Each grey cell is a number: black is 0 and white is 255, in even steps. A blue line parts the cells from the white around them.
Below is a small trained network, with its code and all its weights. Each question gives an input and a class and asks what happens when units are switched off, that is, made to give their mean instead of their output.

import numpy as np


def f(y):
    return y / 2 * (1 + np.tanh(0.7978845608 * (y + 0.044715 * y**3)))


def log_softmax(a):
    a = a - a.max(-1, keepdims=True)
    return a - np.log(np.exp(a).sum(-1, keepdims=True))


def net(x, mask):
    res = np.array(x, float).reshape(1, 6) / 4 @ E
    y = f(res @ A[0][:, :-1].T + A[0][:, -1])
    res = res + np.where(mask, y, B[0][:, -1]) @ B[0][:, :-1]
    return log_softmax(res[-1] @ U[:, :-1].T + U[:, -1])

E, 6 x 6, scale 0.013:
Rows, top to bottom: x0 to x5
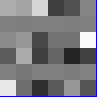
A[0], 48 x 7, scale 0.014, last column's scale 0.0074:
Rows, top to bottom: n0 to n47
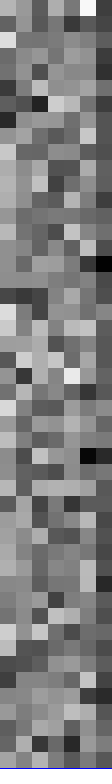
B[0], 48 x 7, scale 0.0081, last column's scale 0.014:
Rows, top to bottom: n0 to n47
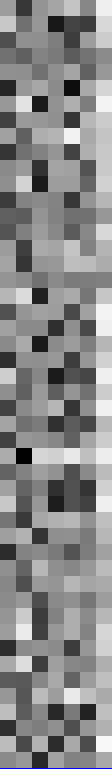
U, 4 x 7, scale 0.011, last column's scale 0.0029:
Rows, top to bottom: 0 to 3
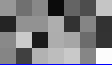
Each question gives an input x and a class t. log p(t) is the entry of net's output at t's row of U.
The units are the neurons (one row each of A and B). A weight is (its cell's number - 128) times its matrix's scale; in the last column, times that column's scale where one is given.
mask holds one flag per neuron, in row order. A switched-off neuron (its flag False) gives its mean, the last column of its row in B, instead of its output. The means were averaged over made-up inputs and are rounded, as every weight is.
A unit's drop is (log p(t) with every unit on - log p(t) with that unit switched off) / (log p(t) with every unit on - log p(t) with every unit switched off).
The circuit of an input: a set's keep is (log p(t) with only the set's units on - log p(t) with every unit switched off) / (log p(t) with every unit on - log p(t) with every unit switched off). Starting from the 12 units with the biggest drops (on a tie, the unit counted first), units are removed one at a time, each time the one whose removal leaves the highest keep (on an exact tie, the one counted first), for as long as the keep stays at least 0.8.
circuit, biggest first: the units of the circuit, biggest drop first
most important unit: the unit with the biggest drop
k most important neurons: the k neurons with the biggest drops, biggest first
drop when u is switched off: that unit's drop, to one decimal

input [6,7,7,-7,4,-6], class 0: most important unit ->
n20
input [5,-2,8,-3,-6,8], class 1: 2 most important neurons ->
n25, n2
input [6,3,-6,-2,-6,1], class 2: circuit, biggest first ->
n39, n11
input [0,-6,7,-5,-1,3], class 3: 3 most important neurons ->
n0, n8, n32
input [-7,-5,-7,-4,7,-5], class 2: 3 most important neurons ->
n6, n18, n41
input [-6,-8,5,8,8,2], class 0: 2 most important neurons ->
n46, n31
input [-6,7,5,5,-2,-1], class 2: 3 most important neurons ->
n6, n18, n23
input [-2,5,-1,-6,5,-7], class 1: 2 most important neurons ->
n5, n22
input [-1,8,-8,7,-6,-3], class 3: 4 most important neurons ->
n28, n43, n16, n23
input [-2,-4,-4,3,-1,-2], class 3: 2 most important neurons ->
n23, n28
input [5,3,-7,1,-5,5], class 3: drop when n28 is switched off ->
0.8
